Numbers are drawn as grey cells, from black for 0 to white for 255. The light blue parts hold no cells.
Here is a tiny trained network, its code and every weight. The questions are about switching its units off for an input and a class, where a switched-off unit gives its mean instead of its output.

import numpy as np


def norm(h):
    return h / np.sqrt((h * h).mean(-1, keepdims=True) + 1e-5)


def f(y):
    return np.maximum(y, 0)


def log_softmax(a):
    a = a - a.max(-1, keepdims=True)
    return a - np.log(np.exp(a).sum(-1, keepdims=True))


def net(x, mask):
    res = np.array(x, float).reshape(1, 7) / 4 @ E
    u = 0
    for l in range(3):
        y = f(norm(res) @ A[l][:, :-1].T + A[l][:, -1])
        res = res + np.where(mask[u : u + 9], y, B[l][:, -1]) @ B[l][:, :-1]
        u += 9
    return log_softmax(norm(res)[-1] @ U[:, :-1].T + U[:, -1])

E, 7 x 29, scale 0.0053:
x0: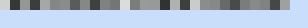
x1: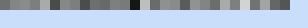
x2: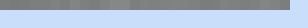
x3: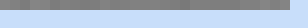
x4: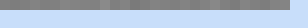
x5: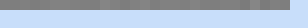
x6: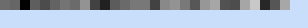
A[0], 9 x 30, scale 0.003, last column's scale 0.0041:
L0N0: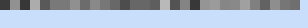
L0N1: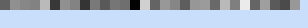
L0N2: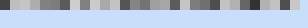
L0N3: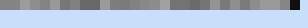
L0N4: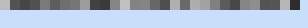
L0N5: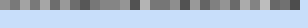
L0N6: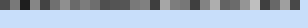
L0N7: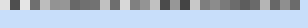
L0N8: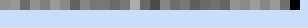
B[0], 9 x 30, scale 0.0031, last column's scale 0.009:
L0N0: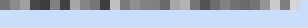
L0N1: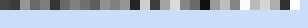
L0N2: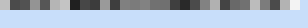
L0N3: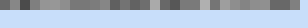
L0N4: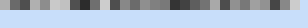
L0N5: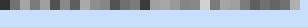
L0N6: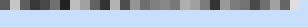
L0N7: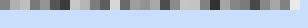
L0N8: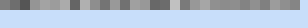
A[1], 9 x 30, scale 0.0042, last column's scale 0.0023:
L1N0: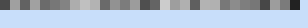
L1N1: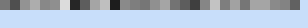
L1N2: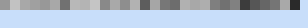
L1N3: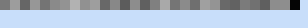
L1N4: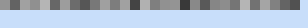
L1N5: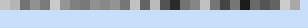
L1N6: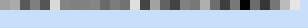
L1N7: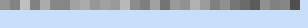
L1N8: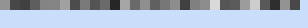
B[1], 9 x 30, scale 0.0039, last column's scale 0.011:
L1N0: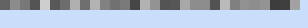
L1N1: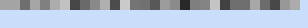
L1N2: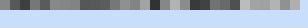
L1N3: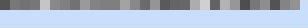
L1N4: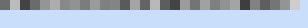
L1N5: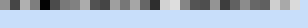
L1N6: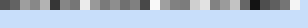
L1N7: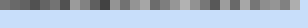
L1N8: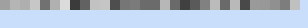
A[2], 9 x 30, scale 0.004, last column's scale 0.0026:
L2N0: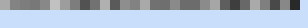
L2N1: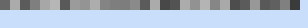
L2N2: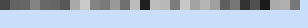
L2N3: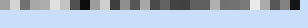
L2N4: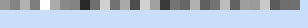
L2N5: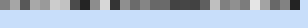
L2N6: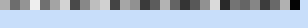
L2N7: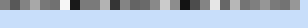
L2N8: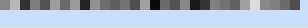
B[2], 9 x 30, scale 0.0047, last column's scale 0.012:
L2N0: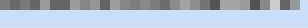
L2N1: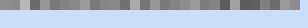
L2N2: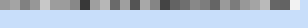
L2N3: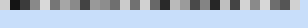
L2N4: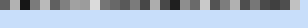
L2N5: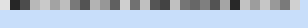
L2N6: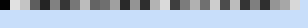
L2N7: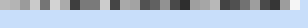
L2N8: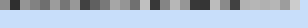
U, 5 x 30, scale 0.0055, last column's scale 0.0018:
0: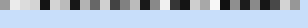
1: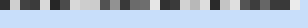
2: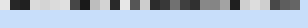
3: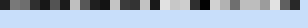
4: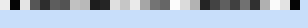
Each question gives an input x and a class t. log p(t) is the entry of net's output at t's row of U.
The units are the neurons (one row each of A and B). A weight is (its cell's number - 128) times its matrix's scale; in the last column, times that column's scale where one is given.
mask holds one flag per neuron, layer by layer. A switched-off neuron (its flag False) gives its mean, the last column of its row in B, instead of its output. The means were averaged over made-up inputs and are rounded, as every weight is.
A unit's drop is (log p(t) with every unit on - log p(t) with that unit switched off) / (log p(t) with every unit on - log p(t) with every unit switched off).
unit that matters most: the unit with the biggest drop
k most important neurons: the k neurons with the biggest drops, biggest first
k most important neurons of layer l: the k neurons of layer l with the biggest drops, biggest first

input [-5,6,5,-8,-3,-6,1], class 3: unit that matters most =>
L0N0
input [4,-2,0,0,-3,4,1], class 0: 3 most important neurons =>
[L0N4 L0N1 L0N6]
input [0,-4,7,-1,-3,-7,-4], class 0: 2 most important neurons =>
[L0N2 L0N6]
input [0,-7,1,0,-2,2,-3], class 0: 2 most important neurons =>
[L0N2 L0N6]
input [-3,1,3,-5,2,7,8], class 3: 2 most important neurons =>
[L1N6 L2N4]
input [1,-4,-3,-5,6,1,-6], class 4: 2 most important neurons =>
[L0N7 L0N4]
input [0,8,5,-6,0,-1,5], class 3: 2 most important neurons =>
[L0N2 L0N6]
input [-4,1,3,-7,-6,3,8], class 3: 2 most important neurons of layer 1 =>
[L1N6 L1N4]
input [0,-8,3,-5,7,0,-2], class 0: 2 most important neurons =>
[L0N6 L0N7]
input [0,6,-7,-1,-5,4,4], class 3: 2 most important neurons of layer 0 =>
[L0N2 L0N6]
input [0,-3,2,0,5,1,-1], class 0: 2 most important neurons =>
[L0N1 L0N6]
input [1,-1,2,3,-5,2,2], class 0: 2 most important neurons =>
[L0N1 L0N4]
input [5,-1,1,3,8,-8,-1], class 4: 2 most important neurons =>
[L0N7 L0N1]
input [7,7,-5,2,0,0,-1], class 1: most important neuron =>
[L0N7]
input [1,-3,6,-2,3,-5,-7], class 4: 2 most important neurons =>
[L0N7 L0N4]
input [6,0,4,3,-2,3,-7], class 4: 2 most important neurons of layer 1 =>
[L1N7 L1N2]
